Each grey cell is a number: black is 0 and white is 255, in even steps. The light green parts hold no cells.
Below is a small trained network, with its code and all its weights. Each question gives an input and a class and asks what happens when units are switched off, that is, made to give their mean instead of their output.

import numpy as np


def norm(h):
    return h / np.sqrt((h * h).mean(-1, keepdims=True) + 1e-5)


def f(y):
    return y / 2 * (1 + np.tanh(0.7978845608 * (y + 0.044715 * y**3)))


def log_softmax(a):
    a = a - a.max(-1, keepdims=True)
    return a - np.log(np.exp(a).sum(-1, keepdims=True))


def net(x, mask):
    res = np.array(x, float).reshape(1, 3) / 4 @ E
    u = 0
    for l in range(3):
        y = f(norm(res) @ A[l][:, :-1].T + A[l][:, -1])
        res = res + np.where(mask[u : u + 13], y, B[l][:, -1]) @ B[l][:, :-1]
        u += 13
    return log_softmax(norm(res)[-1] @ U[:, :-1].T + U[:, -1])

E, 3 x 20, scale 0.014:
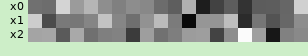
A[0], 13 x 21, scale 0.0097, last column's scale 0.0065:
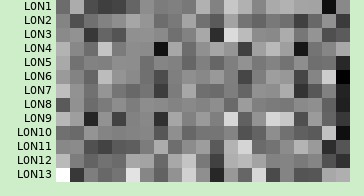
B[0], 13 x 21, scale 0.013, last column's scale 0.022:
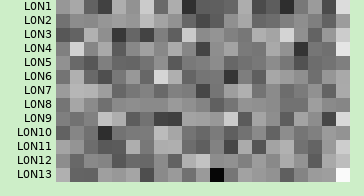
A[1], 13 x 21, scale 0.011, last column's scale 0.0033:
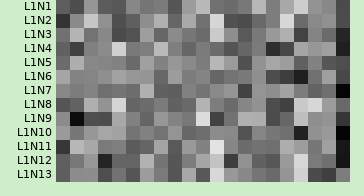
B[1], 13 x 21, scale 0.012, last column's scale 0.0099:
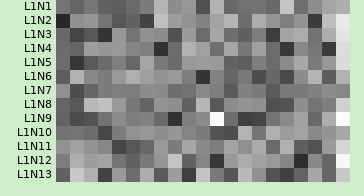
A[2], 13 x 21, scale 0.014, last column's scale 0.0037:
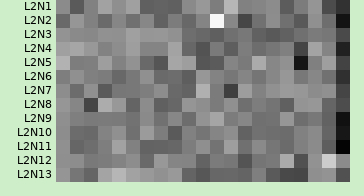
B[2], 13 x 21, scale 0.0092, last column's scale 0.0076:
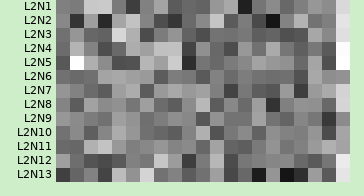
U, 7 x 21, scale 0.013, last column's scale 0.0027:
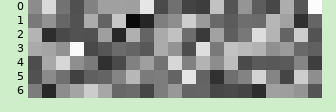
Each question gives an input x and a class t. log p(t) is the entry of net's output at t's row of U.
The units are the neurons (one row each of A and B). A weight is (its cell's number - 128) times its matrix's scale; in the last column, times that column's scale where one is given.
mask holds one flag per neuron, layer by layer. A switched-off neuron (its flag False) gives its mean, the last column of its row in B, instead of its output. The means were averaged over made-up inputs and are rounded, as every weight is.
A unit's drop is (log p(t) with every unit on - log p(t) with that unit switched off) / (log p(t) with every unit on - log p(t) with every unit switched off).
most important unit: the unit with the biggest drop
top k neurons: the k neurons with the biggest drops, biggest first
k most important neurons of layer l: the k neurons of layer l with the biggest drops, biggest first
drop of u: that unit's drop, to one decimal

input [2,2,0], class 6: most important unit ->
L0N4
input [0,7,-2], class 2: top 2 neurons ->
(L0N12, L0N1)
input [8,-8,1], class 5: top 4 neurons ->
(L0N13, L0N9, L0N1, L1N3)
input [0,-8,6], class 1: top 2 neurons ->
(L0N3, L0N9)
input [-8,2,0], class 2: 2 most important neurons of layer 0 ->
(L0N4, L0N3)
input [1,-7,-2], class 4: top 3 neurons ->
(L0N4, L0N13, L0N1)
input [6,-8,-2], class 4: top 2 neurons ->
(L0N4, L0N13)
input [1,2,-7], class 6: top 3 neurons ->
(L0N3, L0N4, L0N12)
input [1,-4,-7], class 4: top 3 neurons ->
(L0N13, L0N1, L0N4)
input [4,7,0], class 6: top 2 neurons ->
(L0N4, L1N9)
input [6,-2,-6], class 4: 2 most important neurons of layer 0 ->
(L0N13, L0N1)
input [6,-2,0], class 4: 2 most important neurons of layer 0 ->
(L0N4, L0N13)
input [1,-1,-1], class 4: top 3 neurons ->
(L0N4, L0N13, L0N1)
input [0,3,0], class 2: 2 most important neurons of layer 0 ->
(L0N12, L0N1)
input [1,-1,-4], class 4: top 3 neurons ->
(L0N13, L0N1, L0N4)
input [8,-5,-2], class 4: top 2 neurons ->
(L0N13, L0N4)
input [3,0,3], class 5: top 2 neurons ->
(L0N13, L0N1)
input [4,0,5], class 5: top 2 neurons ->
(L0N13, L0N1)
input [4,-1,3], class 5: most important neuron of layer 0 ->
(L0N13)
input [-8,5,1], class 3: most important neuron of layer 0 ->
(L0N9)
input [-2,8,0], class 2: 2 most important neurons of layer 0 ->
(L0N4, L0N12)
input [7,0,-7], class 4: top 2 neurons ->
(L0N13, L0N1)
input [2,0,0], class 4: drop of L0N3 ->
0.3
